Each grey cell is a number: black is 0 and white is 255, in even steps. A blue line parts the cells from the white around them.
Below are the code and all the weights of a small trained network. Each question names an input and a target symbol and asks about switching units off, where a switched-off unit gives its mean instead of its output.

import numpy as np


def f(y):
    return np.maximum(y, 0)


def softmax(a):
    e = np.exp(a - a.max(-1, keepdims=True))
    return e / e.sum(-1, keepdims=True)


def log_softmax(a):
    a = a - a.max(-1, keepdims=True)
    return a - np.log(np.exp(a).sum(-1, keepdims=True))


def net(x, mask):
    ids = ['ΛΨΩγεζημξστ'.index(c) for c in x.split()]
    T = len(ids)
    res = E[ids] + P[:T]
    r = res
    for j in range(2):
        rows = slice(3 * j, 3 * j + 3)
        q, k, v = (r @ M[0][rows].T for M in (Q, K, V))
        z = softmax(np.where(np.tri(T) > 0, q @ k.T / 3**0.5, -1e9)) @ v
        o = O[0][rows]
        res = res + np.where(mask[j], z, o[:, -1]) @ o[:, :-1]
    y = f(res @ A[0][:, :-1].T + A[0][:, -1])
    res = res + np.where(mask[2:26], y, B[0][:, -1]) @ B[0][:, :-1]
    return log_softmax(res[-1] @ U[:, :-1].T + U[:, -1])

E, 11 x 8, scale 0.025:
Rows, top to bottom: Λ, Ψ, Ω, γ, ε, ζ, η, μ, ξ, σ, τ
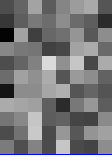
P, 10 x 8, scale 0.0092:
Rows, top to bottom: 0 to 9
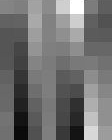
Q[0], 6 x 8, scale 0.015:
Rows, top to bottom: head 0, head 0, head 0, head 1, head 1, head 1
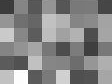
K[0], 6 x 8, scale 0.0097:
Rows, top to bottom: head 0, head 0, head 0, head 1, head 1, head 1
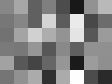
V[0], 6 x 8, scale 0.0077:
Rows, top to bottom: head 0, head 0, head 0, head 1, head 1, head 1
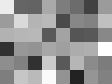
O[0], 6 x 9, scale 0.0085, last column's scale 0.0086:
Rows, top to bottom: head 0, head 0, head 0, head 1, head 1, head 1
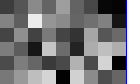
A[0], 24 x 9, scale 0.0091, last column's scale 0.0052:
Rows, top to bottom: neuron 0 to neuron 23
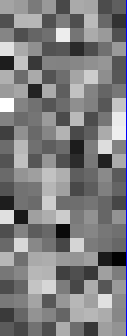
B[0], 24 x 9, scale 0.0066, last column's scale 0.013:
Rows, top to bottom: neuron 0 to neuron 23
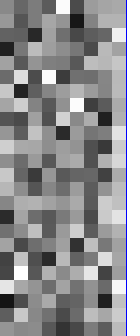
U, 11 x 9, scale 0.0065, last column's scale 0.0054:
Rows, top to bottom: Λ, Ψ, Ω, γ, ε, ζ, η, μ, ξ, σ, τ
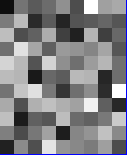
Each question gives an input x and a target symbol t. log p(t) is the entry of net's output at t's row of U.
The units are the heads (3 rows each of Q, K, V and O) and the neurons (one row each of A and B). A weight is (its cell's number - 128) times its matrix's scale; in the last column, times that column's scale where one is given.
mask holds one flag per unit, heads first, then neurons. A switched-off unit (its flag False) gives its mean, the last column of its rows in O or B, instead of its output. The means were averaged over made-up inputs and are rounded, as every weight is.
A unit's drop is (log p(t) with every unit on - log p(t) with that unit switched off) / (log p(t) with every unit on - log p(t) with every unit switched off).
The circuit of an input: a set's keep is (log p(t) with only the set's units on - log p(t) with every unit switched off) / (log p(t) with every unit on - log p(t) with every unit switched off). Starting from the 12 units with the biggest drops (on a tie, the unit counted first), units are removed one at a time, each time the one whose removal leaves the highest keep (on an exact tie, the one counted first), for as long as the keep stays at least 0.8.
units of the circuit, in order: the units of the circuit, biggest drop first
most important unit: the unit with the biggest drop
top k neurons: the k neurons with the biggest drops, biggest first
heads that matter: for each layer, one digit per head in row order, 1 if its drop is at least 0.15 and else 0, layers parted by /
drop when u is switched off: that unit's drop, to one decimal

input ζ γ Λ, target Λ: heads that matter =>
01
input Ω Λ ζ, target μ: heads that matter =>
01
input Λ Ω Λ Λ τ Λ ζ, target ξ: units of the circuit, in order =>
[head 0; neuron 6; neuron 11; neuron 0]
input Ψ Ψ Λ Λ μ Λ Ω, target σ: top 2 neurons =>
[neuron 4; neuron 9]
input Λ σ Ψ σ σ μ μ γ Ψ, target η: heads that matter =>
01
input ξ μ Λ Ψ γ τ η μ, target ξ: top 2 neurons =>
[neuron 0; neuron 17]
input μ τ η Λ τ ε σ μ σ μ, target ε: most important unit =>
neuron 5
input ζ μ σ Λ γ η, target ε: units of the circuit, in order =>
[neuron 14; neuron 20; neuron 13]
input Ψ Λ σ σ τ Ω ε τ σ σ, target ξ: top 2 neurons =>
[neuron 11; neuron 22]
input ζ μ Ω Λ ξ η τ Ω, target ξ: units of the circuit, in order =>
[head 0; neuron 11; neuron 6]
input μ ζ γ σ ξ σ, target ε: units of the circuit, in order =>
[head 1; neuron 21; neuron 20]
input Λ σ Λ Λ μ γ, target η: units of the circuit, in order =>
[head 1; neuron 21]
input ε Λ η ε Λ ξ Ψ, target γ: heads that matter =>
01
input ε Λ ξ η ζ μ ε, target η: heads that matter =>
11
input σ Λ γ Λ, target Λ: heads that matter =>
00
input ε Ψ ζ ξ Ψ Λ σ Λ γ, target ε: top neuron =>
[neuron 5]
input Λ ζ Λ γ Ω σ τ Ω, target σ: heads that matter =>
00
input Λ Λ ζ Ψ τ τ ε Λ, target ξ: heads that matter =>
10
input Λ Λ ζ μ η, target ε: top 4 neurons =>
[neuron 20; neuron 14; neuron 12; neuron 13]
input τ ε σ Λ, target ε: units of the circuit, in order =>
[head 1; neuron 21; neuron 8]
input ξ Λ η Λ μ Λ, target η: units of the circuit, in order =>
[head 1]
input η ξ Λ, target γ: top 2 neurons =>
[neuron 18; neuron 20]
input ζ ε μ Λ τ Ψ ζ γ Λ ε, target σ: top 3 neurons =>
[neuron 9; neuron 23; neuron 13]
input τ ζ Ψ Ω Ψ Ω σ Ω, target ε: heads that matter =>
11
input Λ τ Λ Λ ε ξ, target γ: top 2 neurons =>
[neuron 11; neuron 18]
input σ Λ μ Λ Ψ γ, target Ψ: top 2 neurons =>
[neuron 5; neuron 20]
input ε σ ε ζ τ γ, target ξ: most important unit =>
head 0
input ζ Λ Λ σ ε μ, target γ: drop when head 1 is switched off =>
0.1
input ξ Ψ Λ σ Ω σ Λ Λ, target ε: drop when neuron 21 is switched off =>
0.3
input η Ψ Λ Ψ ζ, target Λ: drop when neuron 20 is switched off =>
0.3
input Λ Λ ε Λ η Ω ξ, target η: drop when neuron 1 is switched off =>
-0.1
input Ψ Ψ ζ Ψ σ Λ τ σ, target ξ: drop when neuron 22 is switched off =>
0.2
